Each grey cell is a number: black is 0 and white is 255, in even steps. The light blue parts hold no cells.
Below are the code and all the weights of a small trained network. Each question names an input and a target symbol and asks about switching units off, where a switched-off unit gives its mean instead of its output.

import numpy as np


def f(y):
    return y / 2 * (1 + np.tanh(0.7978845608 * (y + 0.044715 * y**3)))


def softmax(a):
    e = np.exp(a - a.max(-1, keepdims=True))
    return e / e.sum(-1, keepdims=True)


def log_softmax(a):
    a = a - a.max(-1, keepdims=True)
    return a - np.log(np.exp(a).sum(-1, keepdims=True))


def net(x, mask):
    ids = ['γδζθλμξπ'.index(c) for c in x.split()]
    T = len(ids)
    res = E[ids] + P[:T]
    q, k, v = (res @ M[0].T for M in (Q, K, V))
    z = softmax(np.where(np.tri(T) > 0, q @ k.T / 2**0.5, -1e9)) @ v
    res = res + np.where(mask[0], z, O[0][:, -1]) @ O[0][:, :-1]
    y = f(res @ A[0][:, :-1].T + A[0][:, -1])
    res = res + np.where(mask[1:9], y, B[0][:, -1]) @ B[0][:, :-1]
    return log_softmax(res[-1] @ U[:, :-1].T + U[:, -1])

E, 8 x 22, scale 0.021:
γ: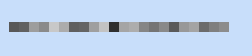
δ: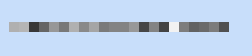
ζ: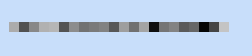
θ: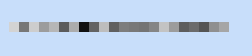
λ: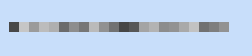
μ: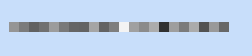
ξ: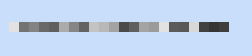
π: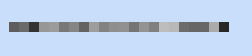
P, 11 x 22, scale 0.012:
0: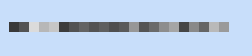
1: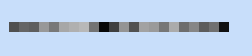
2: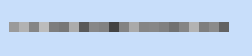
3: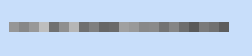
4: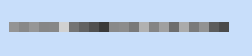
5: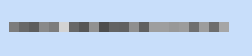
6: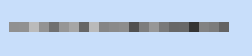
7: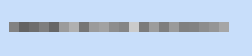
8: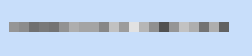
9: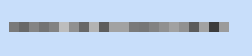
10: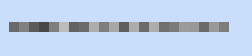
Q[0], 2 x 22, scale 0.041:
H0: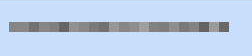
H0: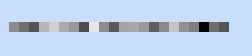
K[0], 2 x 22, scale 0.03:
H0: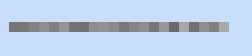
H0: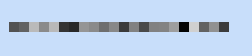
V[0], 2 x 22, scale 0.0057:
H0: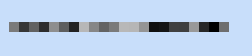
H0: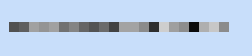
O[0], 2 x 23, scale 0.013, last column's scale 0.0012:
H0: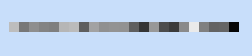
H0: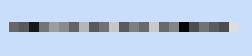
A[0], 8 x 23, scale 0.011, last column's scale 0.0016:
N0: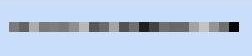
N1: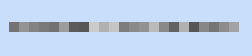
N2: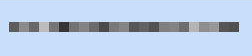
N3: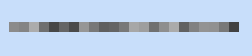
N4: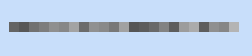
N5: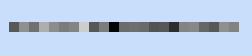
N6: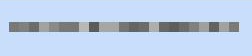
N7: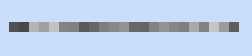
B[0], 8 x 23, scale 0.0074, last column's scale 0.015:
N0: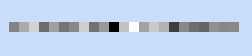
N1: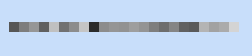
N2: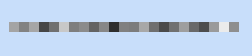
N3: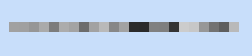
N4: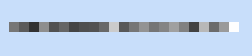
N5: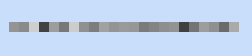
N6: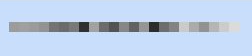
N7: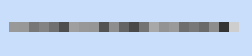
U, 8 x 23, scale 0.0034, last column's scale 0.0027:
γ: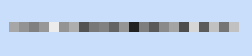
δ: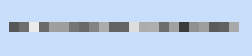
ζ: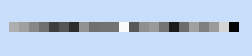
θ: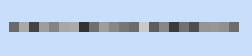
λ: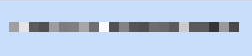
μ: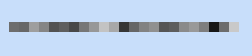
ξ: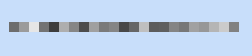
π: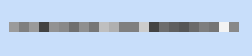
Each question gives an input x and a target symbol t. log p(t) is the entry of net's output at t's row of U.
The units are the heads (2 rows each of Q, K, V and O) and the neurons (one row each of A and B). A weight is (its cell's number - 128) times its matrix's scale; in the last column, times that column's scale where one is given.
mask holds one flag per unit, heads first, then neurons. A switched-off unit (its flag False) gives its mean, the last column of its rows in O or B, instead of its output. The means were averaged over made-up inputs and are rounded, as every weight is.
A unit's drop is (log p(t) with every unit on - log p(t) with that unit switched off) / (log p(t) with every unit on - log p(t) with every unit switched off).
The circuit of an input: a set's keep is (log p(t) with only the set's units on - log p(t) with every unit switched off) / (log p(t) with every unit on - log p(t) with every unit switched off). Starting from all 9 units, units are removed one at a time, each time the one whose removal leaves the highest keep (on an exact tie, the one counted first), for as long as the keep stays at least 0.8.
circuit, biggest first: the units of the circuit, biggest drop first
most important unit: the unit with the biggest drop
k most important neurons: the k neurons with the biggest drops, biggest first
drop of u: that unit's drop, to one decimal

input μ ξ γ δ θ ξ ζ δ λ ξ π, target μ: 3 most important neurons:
N4, N6, N5
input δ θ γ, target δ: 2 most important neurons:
N5, N6
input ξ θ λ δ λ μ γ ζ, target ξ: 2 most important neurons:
N1, N4
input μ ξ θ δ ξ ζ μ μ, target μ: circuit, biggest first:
H0, N4, N6
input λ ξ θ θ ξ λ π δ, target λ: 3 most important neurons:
N3, N4, N6
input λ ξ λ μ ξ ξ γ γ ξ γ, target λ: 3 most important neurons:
N3, N4, N6
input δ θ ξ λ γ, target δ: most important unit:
N6
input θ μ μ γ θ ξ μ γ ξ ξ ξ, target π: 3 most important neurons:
N1, N6, N7
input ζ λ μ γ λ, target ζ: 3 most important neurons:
N0, N6, N4
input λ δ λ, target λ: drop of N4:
0.2
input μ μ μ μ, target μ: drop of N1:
0.1
